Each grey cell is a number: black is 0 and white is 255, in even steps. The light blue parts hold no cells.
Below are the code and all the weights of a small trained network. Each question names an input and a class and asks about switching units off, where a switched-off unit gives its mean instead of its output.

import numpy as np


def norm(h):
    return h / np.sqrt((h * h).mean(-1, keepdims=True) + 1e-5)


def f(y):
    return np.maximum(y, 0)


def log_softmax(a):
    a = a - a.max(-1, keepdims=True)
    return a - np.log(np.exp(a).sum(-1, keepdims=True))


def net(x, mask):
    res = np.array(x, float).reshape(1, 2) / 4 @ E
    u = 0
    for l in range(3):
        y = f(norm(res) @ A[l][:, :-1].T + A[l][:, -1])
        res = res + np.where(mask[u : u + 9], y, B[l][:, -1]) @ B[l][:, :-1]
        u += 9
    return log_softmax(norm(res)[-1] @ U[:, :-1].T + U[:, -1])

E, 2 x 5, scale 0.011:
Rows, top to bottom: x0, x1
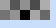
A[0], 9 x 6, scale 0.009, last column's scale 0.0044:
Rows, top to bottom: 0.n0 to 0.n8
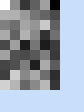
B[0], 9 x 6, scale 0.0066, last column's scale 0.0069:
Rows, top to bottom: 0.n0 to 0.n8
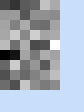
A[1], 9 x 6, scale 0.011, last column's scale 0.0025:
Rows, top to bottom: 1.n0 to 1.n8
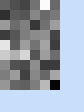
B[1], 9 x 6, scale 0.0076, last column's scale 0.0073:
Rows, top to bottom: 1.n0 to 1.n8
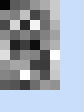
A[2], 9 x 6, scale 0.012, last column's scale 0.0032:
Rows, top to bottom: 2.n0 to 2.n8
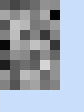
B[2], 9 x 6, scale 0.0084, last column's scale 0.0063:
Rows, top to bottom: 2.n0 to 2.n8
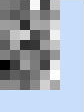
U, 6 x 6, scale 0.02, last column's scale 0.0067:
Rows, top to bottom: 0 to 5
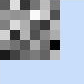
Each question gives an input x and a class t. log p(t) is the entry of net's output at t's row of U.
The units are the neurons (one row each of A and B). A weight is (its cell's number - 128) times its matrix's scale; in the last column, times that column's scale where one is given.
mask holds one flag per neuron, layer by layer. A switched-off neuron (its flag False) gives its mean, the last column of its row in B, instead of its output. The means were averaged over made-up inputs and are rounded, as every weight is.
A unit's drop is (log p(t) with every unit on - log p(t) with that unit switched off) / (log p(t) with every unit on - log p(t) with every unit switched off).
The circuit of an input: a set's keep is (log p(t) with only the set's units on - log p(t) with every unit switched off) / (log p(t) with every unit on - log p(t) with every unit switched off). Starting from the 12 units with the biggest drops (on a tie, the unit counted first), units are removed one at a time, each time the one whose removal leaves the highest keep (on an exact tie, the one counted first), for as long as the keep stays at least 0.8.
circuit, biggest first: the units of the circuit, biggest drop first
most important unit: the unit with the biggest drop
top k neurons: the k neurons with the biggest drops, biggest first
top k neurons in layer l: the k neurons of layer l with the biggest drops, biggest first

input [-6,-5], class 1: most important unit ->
1.n0
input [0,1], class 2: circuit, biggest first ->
1.n2, 2.n3
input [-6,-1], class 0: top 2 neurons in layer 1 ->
1.n5, 1.n6
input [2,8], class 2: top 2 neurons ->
0.n4, 1.n6
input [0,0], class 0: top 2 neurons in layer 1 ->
1.n4, 1.n0
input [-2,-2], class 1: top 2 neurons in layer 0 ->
0.n4, 0.n3
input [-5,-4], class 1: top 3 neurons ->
1.n0, 0.n5, 1.n2
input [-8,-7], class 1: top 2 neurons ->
1.n0, 1.n5
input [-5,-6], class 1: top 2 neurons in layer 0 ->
0.n4, 0.n3
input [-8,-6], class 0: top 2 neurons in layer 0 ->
0.n4, 0.n7
